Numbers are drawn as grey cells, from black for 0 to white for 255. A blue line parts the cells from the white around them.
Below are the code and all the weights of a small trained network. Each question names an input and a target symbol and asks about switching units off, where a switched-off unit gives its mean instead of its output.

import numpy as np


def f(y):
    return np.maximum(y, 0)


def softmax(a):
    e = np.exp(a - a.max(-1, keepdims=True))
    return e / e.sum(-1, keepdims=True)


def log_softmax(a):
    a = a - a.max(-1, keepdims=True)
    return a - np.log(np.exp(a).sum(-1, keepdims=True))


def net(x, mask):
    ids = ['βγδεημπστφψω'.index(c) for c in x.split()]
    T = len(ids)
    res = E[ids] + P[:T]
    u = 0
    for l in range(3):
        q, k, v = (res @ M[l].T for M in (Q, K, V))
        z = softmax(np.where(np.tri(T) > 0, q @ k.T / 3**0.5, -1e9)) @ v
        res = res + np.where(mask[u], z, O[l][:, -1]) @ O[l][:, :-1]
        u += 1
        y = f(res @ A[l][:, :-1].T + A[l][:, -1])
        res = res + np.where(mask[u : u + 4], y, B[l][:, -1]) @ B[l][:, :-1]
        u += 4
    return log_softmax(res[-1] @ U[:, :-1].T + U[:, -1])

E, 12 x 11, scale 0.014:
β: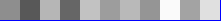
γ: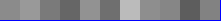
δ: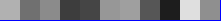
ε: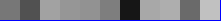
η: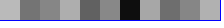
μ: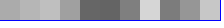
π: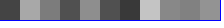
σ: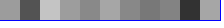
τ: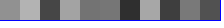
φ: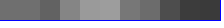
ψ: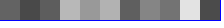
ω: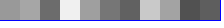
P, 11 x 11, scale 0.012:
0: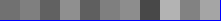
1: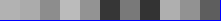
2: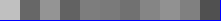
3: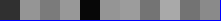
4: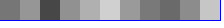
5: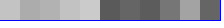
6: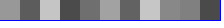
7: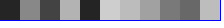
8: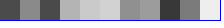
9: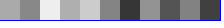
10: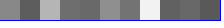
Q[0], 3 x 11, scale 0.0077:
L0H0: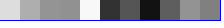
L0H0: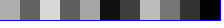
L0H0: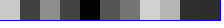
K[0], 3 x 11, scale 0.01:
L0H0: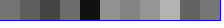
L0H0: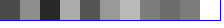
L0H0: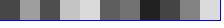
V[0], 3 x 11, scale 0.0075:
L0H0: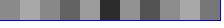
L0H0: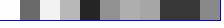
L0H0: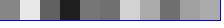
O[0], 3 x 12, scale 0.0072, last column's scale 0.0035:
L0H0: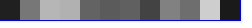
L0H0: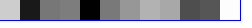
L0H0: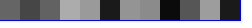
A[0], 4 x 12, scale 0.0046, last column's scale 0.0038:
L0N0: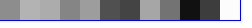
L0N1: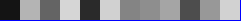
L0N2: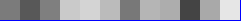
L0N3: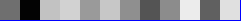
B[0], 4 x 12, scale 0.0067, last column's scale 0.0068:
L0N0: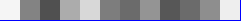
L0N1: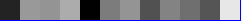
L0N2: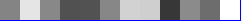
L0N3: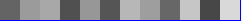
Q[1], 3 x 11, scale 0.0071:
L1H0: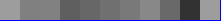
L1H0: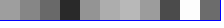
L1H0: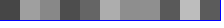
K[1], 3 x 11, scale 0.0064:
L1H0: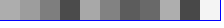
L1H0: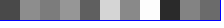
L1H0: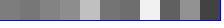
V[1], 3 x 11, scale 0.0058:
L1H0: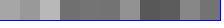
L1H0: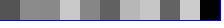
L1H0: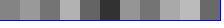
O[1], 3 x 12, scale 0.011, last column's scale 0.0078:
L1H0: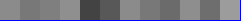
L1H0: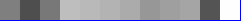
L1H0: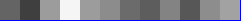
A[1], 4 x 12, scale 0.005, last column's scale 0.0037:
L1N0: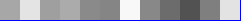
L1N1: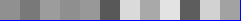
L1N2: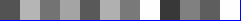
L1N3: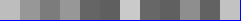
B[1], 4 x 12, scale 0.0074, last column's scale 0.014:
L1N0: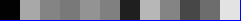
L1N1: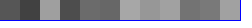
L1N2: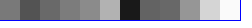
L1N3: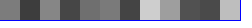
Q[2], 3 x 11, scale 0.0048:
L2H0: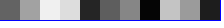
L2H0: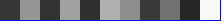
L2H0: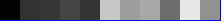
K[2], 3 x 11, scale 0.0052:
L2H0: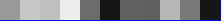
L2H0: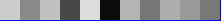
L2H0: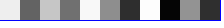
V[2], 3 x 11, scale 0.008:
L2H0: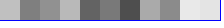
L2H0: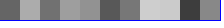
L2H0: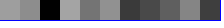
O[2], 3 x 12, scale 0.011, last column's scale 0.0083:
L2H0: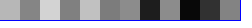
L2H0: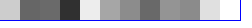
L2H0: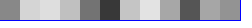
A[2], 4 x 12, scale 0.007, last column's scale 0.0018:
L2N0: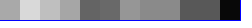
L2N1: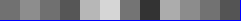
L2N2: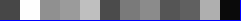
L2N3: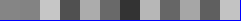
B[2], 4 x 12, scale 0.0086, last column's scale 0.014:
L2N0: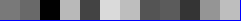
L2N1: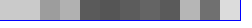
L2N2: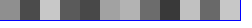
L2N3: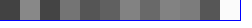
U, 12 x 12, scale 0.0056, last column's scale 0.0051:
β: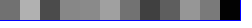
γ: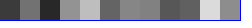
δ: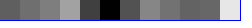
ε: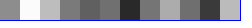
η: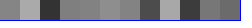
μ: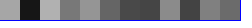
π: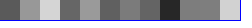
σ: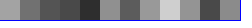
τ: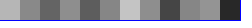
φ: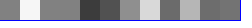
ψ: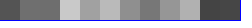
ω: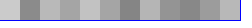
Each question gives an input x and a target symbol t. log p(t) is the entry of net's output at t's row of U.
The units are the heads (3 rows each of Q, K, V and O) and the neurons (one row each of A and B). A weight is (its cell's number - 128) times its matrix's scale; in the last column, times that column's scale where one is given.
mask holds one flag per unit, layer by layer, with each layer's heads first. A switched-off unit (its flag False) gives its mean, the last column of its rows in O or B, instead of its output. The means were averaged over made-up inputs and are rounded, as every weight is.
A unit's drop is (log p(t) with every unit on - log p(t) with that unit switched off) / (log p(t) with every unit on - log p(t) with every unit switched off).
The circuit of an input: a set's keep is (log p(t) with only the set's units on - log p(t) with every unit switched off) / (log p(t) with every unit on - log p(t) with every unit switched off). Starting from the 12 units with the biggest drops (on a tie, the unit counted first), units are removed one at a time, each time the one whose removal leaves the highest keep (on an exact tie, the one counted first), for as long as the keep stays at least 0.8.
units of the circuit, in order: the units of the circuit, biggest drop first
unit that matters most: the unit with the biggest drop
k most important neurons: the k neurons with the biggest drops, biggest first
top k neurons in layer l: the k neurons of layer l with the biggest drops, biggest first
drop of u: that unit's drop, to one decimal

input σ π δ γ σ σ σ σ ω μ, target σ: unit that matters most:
L0H0
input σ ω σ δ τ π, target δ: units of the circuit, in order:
[L0H0, L2H0]
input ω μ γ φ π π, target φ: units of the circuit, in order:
[L2H0, L0N1]
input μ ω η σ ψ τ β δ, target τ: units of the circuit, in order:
[L2H0, L2N0, L0N0, L2N2]
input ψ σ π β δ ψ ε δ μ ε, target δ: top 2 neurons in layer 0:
[L0N0, L0N1]
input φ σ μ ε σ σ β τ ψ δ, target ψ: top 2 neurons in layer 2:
[L2N0, L2N3]
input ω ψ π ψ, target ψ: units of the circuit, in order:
[L1H0, L0N3]
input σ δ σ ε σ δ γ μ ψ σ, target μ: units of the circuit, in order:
[L0H0, L2H0]
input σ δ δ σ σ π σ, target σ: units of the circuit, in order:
[L0H0, L2H0, L1H0]
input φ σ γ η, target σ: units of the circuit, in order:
[L0H0, L2H0]
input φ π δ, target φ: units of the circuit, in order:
[L1N2, L2H0]
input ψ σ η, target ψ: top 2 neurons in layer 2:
[L2N0, L2N1]
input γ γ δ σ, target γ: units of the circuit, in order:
[L2H0, L1N2, L0H0]
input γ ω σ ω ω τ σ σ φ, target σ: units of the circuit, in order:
[L0H0]
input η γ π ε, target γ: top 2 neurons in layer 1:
[L1N2, L1N3]
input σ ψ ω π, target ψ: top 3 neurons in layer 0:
[L0N3, L0N1, L0N2]
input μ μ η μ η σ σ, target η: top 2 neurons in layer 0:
[L0N2, L0N1]
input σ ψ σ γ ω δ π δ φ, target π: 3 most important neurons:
[L2N2, L0N1, L1N0]
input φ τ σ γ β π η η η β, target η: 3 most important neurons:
[L2N0, L1N2, L2N3]
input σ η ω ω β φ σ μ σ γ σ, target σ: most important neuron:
[L0N2]
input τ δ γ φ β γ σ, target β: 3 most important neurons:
[L0N2, L2N1, L1N1]
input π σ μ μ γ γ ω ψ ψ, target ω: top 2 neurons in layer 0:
[L0N0, L0N1]
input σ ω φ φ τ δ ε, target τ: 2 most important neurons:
[L2N0, L2N2]
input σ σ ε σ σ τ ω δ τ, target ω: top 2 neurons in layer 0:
[L0N1, L0N0]
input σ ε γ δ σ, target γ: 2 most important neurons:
[L1N2, L0N2]
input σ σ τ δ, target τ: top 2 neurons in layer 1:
[L1N1, L1N0]
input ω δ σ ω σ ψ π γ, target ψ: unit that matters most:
L0N3
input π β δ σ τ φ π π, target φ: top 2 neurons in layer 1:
[L1N3, L1N2]
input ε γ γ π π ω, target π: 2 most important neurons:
[L2N2, L1N0]
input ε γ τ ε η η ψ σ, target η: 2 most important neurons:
[L2N0, L0N1]
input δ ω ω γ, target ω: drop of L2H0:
0.8
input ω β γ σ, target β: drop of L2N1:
0.3
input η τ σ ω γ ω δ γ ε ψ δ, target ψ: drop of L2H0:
0.2
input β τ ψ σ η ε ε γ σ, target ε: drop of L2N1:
0.1
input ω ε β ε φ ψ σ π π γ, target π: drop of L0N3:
0.0
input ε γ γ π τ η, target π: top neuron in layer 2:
[L2N2]
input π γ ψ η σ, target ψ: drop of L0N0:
0.1
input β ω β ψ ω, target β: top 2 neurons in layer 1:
[L1N2, L1N1]
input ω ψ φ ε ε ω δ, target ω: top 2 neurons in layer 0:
[L0N2, L0N0]
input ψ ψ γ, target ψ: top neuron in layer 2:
[L2N0]
